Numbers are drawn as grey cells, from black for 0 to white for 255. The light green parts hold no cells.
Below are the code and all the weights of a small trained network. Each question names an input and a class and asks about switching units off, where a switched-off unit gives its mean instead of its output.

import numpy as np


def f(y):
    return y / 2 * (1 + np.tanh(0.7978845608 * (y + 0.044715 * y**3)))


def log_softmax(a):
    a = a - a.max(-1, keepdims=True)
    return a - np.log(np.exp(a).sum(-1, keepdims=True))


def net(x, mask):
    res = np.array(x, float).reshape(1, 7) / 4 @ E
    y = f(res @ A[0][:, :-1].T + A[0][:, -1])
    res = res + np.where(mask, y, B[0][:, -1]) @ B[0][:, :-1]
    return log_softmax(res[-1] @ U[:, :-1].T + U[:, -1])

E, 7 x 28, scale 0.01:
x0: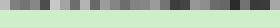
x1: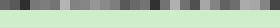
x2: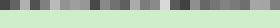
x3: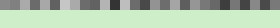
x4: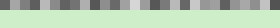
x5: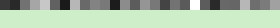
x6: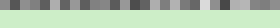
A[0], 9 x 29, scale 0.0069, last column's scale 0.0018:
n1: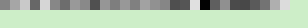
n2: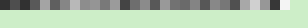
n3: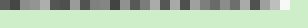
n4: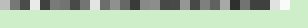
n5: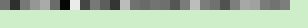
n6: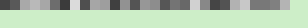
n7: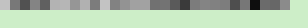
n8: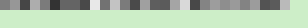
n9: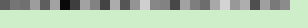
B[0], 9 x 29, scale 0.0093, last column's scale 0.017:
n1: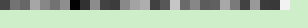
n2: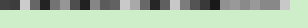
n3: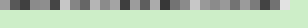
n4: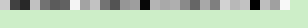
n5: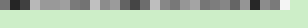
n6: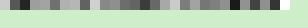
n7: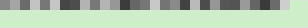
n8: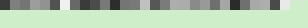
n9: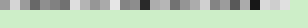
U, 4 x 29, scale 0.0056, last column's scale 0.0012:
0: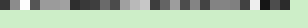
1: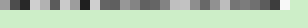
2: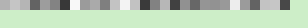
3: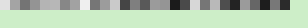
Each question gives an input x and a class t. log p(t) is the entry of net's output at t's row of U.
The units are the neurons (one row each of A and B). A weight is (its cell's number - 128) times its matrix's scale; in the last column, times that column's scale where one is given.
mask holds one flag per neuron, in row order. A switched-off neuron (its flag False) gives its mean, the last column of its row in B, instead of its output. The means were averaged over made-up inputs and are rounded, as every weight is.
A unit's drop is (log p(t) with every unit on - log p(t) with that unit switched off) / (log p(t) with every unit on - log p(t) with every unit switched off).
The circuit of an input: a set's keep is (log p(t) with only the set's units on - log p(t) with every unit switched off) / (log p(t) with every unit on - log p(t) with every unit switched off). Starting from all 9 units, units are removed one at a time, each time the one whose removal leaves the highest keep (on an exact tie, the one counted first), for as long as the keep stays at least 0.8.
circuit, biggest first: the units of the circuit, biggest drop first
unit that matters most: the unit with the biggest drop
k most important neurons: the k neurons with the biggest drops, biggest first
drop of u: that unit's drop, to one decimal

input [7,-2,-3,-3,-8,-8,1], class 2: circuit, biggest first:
n4; n1; n6
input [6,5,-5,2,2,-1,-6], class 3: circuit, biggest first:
n7; n1
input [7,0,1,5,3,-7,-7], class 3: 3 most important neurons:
n7; n2; n8
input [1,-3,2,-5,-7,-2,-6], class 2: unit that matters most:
n9
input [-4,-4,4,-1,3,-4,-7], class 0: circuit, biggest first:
n4; n6
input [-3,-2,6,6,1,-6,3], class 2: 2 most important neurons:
n1; n8
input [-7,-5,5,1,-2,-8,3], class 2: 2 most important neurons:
n1; n8
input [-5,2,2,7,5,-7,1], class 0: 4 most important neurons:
n4; n9; n6; n5
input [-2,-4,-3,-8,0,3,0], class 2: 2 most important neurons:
n9; n1
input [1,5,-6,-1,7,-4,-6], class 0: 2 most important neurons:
n4; n6
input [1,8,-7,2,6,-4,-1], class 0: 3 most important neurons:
n4; n6; n5
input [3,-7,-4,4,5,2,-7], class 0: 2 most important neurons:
n4; n1
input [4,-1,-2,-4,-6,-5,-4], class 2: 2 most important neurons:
n4; n1
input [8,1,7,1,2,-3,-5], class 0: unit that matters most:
n1
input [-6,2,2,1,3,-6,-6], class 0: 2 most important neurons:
n4; n6
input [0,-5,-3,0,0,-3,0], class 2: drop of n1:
0.2
